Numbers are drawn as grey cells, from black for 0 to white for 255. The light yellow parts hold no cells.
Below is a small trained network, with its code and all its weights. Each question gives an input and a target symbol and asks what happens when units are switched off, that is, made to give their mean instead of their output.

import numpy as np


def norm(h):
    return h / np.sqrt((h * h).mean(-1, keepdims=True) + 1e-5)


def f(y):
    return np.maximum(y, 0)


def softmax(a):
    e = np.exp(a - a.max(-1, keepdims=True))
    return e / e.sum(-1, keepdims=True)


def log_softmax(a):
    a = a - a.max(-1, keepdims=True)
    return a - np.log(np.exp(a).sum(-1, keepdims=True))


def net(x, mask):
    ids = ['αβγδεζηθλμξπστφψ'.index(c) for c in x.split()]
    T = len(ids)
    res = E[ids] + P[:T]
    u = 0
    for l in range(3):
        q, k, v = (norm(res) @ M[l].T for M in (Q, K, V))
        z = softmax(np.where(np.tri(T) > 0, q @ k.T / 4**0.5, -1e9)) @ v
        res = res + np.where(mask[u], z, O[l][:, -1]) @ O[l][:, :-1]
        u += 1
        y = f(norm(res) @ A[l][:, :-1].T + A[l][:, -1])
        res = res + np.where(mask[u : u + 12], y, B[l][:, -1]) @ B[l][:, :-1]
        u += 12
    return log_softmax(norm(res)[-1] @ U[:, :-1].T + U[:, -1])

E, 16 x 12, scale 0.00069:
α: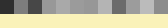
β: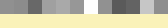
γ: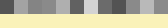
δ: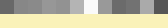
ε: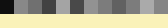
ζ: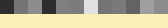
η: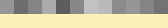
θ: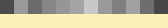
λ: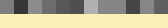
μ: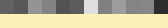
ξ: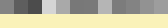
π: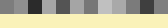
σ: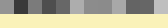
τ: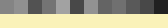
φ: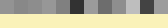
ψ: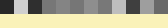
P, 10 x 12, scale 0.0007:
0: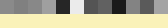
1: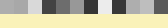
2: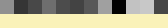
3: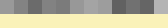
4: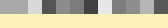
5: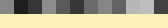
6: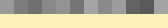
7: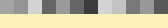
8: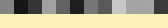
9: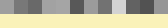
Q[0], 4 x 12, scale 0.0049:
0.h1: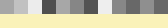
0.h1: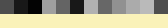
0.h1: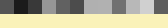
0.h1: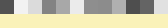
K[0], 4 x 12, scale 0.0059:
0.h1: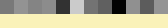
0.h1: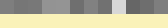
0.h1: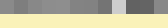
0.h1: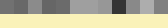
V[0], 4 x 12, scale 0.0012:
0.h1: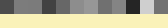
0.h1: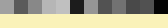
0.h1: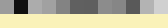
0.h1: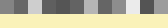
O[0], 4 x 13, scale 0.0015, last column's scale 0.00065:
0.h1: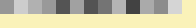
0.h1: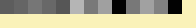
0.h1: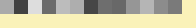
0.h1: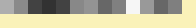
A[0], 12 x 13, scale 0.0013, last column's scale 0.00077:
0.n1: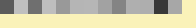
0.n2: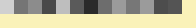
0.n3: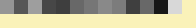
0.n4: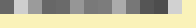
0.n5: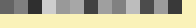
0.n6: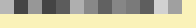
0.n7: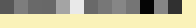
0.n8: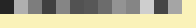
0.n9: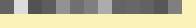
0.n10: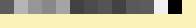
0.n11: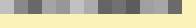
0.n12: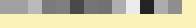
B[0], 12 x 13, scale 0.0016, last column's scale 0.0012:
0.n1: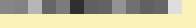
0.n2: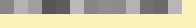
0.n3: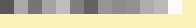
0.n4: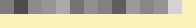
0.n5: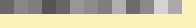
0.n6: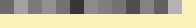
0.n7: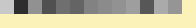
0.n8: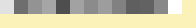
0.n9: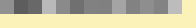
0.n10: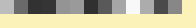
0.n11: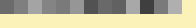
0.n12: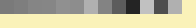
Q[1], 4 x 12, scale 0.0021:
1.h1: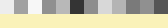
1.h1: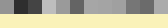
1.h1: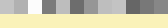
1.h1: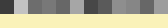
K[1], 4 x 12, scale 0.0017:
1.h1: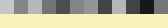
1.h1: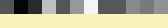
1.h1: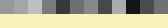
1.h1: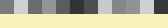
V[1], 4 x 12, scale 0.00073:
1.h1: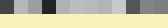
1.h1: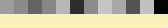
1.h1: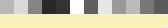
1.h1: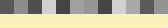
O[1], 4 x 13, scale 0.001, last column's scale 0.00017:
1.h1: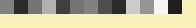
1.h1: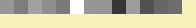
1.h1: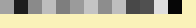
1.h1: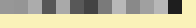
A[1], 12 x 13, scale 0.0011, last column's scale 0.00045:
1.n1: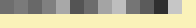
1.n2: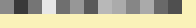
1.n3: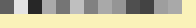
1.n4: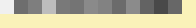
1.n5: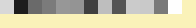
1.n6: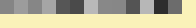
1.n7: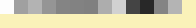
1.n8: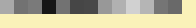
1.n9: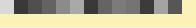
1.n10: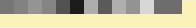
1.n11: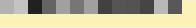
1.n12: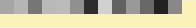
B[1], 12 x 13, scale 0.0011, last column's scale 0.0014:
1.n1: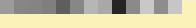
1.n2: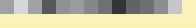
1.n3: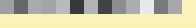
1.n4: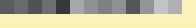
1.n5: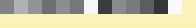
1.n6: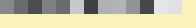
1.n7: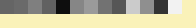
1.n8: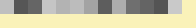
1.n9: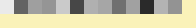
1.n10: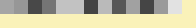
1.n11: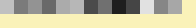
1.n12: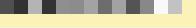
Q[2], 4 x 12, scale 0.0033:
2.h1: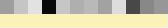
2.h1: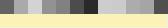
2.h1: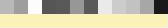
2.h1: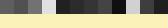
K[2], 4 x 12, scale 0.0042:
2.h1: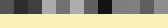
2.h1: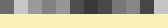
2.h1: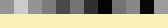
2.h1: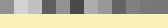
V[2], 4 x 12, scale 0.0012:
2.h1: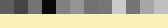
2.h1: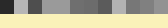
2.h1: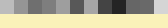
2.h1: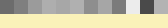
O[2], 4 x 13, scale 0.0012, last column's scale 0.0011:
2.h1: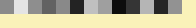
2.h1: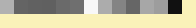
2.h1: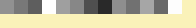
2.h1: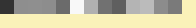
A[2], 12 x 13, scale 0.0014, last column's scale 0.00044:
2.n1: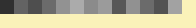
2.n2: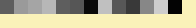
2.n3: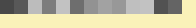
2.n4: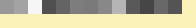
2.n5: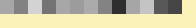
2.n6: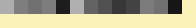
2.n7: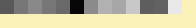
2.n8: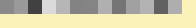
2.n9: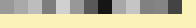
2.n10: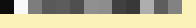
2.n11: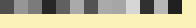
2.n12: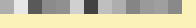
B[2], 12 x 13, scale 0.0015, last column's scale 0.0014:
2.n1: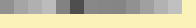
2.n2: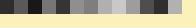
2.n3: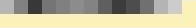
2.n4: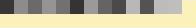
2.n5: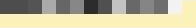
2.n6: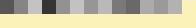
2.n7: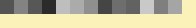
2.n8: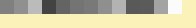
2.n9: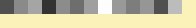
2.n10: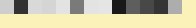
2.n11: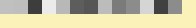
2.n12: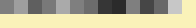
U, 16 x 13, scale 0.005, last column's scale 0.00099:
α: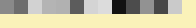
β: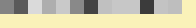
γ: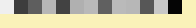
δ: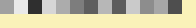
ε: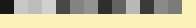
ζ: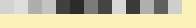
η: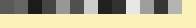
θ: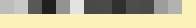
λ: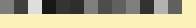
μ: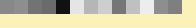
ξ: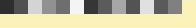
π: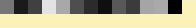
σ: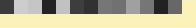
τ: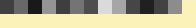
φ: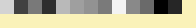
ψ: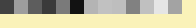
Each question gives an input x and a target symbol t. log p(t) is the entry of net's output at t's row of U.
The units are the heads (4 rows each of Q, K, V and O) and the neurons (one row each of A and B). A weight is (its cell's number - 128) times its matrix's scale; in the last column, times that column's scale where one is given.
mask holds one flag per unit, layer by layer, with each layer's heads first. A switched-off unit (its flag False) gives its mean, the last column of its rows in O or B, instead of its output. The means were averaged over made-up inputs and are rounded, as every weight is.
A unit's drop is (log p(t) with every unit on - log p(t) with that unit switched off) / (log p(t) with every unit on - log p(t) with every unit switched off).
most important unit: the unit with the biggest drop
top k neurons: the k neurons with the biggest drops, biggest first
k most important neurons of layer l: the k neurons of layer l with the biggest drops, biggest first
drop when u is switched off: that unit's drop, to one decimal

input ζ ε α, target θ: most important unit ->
0.h1
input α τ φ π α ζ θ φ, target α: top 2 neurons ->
0.n5; 0.n12
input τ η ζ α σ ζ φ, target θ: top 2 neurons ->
1.n6; 1.n5
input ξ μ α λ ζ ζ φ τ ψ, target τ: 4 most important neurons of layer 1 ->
1.n5; 1.n6; 1.n7; 1.n10
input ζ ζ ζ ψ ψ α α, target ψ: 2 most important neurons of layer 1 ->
1.n3; 1.n12
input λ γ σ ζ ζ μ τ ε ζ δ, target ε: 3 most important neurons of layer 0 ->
0.n11; 0.n1; 0.n8
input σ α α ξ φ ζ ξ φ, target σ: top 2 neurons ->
2.n9; 2.n4
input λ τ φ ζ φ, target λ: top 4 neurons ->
2.n4; 0.n12; 1.n12; 0.n6
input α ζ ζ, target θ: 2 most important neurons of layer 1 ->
1.n10; 1.n7
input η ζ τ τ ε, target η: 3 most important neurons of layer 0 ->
0.n8; 0.n2; 0.n6
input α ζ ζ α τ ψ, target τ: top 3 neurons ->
2.n2; 0.n8; 1.n6
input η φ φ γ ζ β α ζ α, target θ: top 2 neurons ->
1.n2; 2.n12
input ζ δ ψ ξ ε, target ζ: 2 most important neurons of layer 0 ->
0.n8; 0.n6
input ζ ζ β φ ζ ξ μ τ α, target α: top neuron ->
2.n10
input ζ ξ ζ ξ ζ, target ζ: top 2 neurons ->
0.n8; 0.n6
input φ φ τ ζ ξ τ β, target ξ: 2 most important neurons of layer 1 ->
1.n11; 1.n5
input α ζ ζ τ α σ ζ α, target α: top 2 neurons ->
0.n5; 2.n10
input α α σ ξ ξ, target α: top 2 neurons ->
0.n5; 2.n10
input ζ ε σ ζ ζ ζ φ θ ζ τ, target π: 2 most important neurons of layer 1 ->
1.n11; 1.n3
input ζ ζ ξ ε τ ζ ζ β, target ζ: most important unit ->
2.h1
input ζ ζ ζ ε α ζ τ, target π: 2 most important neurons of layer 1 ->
1.n3; 1.n11
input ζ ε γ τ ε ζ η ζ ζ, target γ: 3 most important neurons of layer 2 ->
2.n1; 2.n9; 2.n7
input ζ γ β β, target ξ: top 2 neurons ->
0.n11; 1.n11
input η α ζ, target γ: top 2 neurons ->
0.n8; 1.n5
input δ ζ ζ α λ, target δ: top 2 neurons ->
0.n3; 2.n11
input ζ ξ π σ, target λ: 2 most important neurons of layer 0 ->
0.n6; 0.n7
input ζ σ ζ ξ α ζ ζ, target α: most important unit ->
2.n10
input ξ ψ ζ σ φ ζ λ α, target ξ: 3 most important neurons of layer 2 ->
2.n5; 2.n3; 2.n9
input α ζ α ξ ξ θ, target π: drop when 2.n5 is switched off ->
0.3
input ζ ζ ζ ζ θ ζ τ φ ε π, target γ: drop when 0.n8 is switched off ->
0.0
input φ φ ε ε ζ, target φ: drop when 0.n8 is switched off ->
0.1
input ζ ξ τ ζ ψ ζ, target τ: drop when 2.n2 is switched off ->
0.3
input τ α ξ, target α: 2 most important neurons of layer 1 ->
1.n12; 1.n5
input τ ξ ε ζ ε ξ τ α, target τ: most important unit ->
0.h1
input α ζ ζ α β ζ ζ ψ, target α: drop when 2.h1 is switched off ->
1.2
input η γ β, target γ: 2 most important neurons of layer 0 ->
0.n4; 0.n3
